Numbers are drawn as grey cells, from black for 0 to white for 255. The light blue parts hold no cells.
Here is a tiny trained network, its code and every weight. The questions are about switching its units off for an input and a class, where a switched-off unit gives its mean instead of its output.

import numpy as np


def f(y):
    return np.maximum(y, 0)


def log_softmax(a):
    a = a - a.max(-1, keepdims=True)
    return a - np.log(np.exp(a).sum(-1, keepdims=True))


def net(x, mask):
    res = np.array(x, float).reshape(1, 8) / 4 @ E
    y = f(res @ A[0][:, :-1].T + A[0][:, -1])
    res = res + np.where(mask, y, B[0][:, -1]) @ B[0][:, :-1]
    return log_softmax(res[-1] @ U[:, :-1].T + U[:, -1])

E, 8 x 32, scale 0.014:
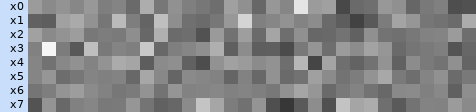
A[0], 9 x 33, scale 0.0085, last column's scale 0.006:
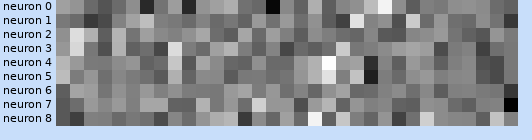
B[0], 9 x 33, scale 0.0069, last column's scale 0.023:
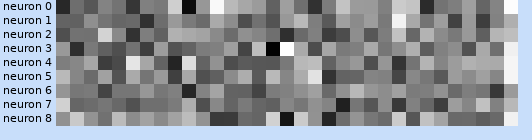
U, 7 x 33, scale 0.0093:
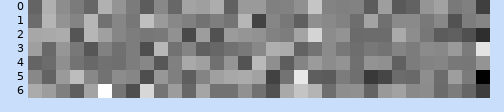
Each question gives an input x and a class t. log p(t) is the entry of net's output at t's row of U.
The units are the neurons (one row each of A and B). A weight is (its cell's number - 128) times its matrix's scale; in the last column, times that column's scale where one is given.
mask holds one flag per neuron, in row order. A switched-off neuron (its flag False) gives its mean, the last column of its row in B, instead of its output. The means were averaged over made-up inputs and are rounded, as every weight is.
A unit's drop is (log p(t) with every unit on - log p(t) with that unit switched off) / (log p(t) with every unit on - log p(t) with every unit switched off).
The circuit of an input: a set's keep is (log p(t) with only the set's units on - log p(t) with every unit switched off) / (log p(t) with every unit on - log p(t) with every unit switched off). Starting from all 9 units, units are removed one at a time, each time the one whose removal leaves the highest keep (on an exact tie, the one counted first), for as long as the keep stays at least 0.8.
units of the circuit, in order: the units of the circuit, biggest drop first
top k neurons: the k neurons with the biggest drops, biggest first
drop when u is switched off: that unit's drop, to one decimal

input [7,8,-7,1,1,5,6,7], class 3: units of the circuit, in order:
[neuron 0]
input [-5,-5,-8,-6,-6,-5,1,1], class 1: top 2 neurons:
[neuron 8; neuron 3]
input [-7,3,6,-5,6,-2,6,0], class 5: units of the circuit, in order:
[neuron 4; neuron 8; neuron 1]
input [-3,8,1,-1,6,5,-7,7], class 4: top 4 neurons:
[neuron 8; neuron 4; neuron 5; neuron 7]
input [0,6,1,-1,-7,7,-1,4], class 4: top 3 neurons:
[neuron 3; neuron 4; neuron 5]
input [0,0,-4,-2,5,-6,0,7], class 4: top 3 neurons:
[neuron 4; neuron 5; neuron 8]
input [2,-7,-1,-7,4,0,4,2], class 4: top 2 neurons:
[neuron 0; neuron 8]
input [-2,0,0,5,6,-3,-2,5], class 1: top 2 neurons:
[neuron 3; neuron 0]
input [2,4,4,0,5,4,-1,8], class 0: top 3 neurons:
[neuron 8; neuron 3; neuron 0]
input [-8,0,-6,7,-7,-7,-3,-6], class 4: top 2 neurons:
[neuron 0; neuron 3]
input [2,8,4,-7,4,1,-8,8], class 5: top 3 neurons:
[neuron 4; neuron 8; neuron 5]
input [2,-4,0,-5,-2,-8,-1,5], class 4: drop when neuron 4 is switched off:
0.0
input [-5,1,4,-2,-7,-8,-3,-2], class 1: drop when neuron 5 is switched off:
0.2
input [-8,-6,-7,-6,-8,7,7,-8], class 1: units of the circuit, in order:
[neuron 8]
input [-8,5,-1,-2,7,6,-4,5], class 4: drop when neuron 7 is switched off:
0.2
